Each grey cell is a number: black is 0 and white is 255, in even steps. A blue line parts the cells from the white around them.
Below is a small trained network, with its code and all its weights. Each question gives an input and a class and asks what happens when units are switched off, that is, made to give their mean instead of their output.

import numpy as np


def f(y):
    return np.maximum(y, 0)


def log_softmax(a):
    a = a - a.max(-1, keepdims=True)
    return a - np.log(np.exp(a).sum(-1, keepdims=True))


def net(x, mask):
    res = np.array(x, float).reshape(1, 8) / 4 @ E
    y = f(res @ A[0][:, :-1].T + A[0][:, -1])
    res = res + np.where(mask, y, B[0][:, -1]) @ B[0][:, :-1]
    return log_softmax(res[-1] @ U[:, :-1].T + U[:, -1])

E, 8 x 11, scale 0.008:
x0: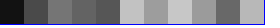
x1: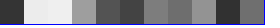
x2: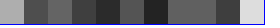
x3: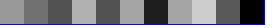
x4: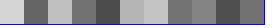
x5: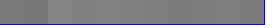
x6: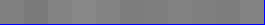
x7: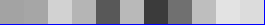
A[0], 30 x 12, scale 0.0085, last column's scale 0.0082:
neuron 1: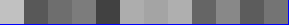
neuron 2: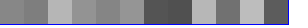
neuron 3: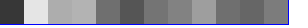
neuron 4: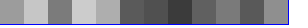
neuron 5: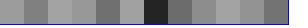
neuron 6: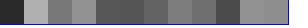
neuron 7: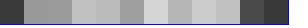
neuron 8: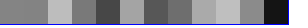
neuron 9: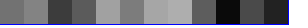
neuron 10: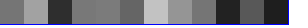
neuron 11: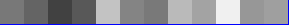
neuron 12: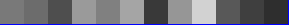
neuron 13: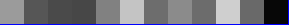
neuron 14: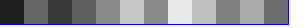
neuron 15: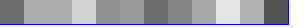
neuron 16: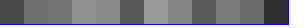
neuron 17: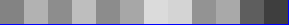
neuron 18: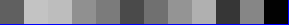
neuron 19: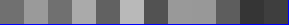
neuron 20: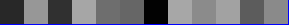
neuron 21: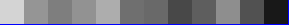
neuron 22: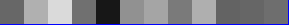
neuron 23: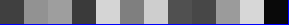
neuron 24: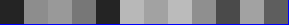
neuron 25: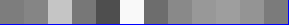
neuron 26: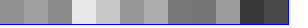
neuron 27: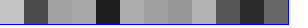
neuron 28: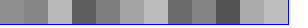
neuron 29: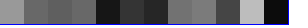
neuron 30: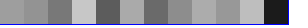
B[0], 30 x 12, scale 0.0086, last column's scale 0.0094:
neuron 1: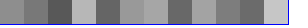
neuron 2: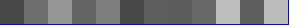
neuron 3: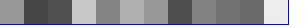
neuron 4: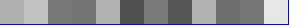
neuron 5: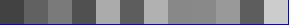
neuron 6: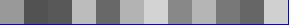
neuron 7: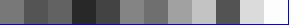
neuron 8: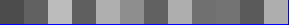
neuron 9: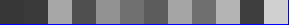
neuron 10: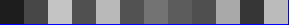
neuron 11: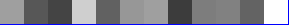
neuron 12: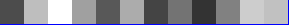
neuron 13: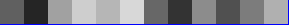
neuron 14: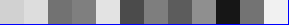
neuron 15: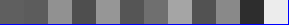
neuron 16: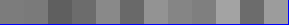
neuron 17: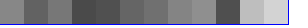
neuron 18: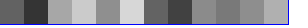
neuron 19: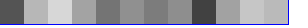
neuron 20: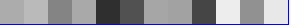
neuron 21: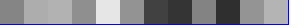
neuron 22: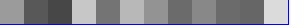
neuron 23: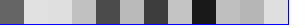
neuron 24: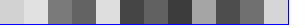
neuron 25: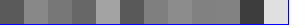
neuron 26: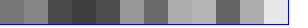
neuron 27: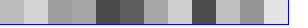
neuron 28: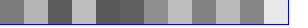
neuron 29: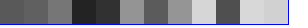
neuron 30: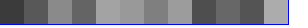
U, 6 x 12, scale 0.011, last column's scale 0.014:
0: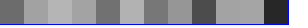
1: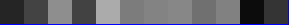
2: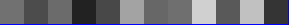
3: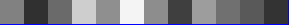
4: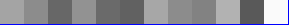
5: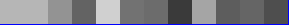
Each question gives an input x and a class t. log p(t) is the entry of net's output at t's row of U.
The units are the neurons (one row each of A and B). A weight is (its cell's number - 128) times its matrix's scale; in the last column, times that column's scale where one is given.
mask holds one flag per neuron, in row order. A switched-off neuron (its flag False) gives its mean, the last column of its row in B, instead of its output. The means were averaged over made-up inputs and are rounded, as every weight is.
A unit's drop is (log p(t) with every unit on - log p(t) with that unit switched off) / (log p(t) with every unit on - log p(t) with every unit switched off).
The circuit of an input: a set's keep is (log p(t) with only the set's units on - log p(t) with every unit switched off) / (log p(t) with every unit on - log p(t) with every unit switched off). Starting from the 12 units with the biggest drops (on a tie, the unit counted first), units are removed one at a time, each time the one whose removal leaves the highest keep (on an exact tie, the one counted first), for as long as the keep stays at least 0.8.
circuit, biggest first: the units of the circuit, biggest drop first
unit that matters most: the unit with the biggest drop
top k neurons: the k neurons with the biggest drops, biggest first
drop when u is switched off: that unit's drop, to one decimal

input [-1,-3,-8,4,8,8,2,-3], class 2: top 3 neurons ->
[neuron 7; neuron 26; neuron 17]
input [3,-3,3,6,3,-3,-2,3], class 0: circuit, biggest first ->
[neuron 12]
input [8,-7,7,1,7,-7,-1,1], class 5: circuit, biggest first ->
[neuron 14; neuron 24]
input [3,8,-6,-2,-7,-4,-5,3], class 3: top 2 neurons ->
[neuron 3; neuron 18]
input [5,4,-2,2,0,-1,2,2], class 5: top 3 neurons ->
[neuron 24; neuron 14; neuron 11]
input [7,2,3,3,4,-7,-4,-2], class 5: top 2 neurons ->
[neuron 24; neuron 14]
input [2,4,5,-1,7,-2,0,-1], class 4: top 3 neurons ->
[neuron 7; neuron 28; neuron 27]
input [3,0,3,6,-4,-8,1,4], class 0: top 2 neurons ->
[neuron 12; neuron 19]
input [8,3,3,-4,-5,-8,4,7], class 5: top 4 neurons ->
[neuron 24; neuron 14; neuron 9; neuron 10]
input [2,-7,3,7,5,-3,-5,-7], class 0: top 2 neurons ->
[neuron 27; neuron 12]
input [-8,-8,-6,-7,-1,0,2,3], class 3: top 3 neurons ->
[neuron 11; neuron 13; neuron 14]
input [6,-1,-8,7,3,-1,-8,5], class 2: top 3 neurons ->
[neuron 7; neuron 17; neuron 23]
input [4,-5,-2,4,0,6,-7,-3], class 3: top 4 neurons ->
[neuron 13; neuron 11; neuron 23; neuron 28]
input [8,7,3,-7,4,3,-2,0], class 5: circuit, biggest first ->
[neuron 24]
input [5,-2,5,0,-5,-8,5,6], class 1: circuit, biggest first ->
[neuron 30; neuron 5; neuron 15]
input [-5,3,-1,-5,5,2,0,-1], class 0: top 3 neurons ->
[neuron 23; neuron 14; neuron 24]
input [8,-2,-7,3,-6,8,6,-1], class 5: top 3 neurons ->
[neuron 14; neuron 24; neuron 29]
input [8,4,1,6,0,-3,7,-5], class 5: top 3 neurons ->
[neuron 24; neuron 14; neuron 23]
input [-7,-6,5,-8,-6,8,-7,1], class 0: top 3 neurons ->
[neuron 23; neuron 14; neuron 24]
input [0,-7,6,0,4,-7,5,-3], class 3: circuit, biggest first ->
[neuron 13]
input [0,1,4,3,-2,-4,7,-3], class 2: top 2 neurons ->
[neuron 29; neuron 27]
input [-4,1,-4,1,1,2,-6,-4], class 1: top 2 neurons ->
[neuron 14; neuron 24]
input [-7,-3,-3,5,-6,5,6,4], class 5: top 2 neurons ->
[neuron 21; neuron 4]
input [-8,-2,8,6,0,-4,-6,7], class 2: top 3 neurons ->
[neuron 29; neuron 14; neuron 24]
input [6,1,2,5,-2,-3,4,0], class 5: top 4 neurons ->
[neuron 14; neuron 24; neuron 23; neuron 28]
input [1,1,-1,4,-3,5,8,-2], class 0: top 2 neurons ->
[neuron 12; neuron 19]
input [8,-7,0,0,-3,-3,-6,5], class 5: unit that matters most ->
neuron 14
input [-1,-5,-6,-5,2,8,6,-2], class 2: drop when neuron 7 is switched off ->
0.3
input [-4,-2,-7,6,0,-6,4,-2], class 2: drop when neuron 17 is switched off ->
0.2
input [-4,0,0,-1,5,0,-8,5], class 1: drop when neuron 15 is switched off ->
0.1
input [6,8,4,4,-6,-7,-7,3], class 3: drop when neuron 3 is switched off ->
0.2
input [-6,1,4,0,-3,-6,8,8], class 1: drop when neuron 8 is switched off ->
0.0
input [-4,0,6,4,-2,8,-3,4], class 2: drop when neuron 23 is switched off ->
0.1
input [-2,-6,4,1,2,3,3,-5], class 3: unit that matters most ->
neuron 15
